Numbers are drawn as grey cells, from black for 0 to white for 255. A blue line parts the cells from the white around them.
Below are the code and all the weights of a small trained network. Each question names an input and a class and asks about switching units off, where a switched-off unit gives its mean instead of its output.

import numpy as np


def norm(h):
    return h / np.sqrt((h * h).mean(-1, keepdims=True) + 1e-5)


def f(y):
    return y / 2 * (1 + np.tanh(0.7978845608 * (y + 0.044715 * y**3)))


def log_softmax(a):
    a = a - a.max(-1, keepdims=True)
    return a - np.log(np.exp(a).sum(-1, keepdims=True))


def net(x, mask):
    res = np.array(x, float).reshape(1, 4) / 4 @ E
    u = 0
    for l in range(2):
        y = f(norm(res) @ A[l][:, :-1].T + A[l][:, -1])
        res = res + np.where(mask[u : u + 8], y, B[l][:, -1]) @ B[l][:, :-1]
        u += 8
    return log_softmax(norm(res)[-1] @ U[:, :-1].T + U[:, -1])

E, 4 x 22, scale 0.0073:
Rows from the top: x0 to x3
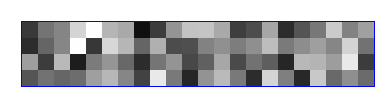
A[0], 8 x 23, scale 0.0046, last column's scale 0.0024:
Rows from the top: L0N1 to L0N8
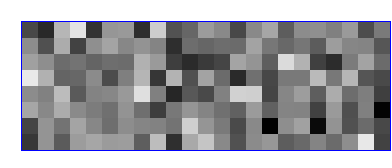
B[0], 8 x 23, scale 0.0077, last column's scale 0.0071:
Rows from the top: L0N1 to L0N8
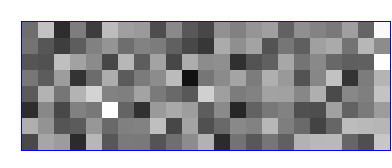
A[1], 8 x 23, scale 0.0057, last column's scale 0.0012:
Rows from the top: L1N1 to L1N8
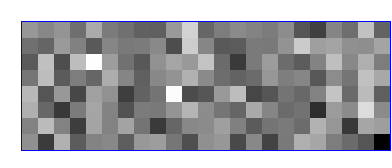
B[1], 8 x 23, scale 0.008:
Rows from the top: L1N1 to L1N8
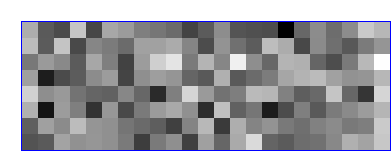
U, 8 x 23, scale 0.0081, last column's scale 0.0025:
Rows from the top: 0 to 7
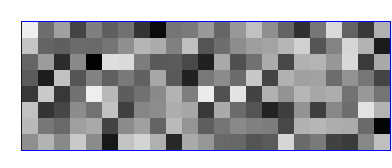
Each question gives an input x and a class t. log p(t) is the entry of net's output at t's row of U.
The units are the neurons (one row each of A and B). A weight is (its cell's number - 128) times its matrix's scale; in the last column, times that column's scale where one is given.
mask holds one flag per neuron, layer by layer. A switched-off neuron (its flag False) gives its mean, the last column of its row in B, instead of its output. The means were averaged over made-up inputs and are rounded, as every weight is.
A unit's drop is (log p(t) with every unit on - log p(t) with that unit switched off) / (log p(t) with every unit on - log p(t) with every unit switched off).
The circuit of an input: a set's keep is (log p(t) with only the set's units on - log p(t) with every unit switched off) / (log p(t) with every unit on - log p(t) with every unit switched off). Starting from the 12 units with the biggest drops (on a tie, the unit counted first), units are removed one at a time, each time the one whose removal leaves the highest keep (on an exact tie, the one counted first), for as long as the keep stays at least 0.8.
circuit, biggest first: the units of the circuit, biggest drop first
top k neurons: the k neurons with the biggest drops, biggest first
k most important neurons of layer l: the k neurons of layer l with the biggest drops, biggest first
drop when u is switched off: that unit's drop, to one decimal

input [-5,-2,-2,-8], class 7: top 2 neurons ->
[L0N3 L0N5]
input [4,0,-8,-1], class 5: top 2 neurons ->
[L0N7 L1N6]
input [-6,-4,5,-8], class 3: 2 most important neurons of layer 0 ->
[L0N3 L0N5]
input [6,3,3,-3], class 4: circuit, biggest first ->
[L1N3]
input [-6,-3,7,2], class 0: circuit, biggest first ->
[L1N5 L0N4]
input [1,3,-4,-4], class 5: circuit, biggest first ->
[L0N7 L1N6]
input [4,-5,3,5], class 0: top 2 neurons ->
[L1N5 L0N5]
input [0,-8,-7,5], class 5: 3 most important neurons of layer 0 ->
[L0N5 L0N8 L0N3]
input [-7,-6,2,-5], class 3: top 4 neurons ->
[L0N3 L0N5 L1N8 L0N4]
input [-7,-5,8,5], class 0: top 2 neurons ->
[L1N5 L0N4]
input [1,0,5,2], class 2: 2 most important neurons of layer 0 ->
[L0N1 L0N8]
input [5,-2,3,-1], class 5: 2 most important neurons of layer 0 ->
[L0N5 L0N3]
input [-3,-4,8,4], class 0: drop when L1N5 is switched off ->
0.2
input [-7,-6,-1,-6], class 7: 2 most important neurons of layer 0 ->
[L0N5 L0N3]
